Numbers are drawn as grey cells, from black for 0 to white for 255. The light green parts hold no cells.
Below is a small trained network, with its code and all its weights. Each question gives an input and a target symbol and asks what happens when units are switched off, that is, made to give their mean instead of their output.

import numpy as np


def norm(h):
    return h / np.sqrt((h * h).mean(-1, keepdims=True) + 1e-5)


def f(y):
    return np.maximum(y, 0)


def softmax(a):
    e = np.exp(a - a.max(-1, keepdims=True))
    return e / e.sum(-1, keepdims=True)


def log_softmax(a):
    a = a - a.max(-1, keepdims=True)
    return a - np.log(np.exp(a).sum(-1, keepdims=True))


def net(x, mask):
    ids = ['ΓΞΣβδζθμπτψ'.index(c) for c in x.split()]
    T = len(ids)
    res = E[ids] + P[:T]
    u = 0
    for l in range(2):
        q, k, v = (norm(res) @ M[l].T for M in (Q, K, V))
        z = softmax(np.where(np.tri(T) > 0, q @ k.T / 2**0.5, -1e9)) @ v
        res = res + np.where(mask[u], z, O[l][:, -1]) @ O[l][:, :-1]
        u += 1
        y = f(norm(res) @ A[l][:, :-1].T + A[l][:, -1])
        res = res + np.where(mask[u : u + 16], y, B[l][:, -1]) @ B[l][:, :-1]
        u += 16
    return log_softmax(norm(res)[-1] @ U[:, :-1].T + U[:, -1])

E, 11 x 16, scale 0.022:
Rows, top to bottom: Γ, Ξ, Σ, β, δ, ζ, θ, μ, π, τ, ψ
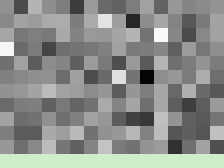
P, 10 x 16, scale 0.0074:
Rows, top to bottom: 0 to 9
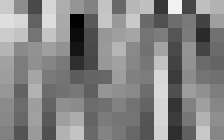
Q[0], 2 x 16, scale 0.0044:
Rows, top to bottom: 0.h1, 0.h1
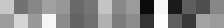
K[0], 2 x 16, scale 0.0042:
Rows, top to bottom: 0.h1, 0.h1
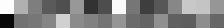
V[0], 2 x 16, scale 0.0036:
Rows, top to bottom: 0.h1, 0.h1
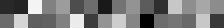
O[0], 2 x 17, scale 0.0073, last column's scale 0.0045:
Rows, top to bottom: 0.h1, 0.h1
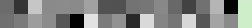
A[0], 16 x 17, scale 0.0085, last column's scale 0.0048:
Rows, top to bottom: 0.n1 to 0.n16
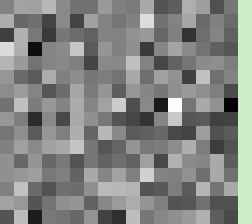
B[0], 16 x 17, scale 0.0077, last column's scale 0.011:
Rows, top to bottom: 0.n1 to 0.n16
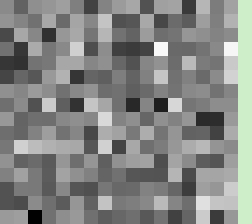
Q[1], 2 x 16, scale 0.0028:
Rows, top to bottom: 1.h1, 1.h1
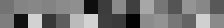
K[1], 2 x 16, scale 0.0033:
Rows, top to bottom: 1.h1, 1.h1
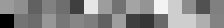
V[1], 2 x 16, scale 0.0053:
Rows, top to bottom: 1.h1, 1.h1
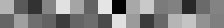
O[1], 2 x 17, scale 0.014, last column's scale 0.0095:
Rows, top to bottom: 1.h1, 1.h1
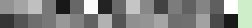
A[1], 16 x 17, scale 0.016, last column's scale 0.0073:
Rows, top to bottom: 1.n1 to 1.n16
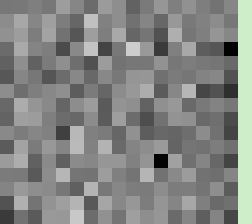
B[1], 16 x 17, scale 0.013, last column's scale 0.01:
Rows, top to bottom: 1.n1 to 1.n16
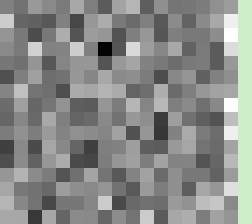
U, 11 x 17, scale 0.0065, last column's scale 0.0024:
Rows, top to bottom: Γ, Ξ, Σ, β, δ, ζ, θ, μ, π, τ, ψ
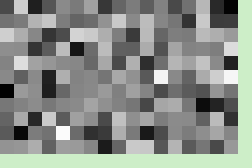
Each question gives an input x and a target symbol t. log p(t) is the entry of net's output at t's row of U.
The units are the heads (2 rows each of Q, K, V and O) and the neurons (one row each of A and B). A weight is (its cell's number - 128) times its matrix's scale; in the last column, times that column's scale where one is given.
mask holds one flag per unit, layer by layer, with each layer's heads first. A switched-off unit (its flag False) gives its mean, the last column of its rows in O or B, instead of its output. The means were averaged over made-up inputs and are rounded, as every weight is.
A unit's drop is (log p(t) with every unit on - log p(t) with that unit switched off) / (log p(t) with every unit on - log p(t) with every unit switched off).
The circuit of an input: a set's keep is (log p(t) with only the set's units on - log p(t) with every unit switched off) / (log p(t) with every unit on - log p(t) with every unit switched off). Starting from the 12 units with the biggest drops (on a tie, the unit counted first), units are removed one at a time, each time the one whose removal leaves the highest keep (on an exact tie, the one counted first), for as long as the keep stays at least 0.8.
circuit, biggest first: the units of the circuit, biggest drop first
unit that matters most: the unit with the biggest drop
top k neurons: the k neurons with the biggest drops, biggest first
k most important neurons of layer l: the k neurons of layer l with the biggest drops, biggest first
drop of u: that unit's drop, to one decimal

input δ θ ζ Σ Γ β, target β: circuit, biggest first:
(0.h1; 0.n4; 0.n2; 1.n12)
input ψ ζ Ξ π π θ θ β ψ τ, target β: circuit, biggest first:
(0.h1; 1.h1)
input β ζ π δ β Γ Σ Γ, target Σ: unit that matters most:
0.n4
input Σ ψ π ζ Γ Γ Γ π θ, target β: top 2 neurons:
(0.n4; 0.n5)
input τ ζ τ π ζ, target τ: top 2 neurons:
(1.n1; 0.n4)
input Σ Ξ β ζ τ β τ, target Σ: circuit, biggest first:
(0.h1; 1.n12)
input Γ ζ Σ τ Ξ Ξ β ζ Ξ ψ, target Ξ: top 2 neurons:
(1.n13; 0.n4)
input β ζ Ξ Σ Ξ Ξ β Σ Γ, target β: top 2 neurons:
(0.n4; 0.n2)
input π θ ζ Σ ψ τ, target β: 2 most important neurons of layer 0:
(0.n4; 0.n5)
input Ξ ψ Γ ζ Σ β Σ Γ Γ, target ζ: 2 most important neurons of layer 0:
(0.n12; 0.n15)
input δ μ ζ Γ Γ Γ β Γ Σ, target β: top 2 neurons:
(0.n4; 0.n5)
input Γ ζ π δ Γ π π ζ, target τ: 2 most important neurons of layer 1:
(1.n1; 1.n9)
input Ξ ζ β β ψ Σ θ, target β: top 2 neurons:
(0.n4; 0.n2)
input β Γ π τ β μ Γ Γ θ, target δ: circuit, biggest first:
(0.n11)
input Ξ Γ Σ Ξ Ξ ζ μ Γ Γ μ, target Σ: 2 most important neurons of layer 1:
(1.n8; 1.n12)
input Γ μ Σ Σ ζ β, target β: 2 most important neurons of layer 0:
(0.n4; 0.n5)
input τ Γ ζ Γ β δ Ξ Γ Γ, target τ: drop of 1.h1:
1.4
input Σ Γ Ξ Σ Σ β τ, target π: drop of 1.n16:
0.4
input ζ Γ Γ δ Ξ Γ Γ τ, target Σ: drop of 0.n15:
-0.1
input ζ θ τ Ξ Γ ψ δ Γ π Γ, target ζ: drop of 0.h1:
1.3
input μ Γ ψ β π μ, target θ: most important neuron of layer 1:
(1.n6)
